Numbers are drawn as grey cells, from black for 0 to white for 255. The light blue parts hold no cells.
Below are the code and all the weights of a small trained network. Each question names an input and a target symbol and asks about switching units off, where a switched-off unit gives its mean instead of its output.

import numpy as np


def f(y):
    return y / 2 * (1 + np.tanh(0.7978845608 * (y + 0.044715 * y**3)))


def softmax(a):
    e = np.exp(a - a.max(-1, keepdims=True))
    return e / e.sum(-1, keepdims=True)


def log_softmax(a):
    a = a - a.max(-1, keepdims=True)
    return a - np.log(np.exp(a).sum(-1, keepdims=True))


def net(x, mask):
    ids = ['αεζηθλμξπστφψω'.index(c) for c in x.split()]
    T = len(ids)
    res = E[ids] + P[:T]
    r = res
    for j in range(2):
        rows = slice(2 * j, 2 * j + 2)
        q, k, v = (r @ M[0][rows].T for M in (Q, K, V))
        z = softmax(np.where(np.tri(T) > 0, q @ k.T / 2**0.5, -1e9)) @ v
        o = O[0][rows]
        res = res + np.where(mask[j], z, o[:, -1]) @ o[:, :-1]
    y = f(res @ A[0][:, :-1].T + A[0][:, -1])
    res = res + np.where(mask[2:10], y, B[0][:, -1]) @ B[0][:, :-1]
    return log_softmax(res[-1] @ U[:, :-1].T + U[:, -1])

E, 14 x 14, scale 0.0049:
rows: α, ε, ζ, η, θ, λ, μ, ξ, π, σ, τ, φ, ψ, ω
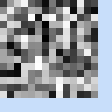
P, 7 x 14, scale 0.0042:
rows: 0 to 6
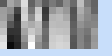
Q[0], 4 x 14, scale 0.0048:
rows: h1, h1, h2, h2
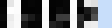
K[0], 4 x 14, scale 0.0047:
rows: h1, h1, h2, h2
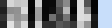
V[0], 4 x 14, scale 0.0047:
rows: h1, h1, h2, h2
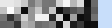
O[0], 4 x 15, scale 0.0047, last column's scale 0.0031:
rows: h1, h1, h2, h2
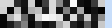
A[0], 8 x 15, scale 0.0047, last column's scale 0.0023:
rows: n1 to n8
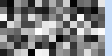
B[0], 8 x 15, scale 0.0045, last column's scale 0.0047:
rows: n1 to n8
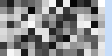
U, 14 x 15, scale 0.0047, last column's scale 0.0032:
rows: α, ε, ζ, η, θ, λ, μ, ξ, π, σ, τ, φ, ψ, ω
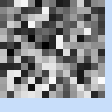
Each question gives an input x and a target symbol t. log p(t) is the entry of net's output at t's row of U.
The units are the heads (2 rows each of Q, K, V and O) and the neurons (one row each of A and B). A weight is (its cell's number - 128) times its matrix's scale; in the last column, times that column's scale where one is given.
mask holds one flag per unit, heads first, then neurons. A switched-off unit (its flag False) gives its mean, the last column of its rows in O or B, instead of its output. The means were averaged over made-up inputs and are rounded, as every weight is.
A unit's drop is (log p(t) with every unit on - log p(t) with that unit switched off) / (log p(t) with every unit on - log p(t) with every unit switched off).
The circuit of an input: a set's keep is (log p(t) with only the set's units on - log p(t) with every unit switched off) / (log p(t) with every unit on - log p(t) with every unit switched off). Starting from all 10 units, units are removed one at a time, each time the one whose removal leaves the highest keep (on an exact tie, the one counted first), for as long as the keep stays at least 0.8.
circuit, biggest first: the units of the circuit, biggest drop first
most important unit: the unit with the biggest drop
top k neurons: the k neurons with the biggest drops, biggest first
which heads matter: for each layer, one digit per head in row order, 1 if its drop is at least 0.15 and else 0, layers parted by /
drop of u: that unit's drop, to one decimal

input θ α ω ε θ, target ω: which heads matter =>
01
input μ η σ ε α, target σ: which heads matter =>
01
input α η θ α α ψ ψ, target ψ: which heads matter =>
11
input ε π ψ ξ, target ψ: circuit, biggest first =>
h2; h1; n5
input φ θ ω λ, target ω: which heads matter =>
01
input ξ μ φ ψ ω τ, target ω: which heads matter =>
01
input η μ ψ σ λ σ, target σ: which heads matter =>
01
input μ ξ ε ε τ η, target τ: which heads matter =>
11
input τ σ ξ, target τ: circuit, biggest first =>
h1; n8; h2; n1
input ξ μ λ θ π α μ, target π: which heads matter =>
10
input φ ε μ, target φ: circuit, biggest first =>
h1; h2
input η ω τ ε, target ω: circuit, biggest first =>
h2; n4
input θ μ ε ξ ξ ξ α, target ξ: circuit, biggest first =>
h1; h2; n1
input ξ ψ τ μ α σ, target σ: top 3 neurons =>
n3; n1; n7
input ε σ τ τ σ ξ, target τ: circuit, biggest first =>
h1; n8; h2
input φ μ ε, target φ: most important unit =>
h1
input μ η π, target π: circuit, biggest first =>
h1; n7; n6
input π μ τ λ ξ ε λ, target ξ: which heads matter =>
10
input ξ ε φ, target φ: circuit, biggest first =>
h1
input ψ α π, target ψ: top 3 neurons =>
n5; n1; n8
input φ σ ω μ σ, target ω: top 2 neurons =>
n4; n1
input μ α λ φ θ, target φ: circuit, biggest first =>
h1; h2
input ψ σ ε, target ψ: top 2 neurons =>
n5; n1
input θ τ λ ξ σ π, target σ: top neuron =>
n1
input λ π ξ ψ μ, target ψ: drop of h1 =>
0.3
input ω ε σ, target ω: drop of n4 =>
0.9
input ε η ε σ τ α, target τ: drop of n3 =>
0.0
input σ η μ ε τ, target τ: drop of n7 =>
0.0
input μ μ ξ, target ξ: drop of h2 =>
0.4
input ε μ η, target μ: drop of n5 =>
0.1
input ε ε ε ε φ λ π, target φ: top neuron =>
n6
